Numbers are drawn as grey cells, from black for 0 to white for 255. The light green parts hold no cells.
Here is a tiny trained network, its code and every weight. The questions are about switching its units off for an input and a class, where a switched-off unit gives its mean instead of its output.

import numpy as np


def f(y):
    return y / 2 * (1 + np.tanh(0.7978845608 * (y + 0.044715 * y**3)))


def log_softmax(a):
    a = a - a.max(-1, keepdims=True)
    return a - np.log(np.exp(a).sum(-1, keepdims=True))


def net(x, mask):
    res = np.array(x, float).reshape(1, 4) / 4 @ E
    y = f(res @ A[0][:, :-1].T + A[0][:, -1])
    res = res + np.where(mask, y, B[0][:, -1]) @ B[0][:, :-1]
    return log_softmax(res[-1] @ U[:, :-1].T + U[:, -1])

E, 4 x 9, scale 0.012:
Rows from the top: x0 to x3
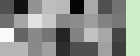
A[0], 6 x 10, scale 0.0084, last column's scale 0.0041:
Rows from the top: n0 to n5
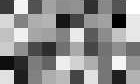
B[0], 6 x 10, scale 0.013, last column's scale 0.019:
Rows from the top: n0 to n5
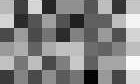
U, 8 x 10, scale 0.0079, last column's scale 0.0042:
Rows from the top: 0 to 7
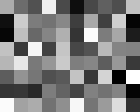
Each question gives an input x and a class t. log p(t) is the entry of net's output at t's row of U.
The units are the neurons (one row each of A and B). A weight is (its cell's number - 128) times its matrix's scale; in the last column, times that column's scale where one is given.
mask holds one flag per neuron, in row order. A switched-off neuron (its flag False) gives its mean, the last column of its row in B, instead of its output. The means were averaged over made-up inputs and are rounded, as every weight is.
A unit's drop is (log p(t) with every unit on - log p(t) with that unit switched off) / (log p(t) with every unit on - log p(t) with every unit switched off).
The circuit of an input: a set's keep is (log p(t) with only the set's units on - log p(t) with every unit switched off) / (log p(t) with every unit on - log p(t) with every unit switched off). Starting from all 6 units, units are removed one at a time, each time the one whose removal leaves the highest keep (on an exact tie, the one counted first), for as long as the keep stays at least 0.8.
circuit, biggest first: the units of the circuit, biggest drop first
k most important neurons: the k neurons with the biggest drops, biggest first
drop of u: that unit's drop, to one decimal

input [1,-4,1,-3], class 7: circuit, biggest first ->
[n2; n0; n5]
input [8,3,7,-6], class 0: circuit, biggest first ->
[n0]
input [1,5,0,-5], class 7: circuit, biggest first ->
[n0; n4]
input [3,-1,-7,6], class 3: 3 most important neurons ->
[n2; n5; n0]
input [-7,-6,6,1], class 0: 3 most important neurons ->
[n4; n1; n2]
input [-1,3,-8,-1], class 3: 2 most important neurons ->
[n0; n5]
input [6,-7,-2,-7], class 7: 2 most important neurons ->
[n4; n0]
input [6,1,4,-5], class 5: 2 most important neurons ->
[n5; n1]
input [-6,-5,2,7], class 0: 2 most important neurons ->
[n1; n4]
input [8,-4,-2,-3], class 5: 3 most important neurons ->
[n5; n1; n0]
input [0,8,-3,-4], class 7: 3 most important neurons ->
[n5; n4; n1]
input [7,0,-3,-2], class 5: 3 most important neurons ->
[n1; n5; n0]
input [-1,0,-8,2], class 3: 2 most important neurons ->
[n5; n0]
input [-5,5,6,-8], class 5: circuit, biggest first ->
[n2]
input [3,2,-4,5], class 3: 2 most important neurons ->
[n2; n0]
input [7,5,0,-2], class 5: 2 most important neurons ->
[n5; n1]
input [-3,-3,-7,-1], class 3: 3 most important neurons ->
[n0; n5; n4]
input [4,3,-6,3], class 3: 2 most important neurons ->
[n2; n5]
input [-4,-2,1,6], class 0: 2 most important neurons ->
[n1; n4]
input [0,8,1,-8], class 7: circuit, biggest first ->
[n4]
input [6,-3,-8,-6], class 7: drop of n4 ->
0.5
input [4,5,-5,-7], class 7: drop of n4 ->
0.3
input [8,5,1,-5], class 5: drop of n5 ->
1.3
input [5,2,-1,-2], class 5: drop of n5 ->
0.8
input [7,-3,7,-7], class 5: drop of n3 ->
0.0
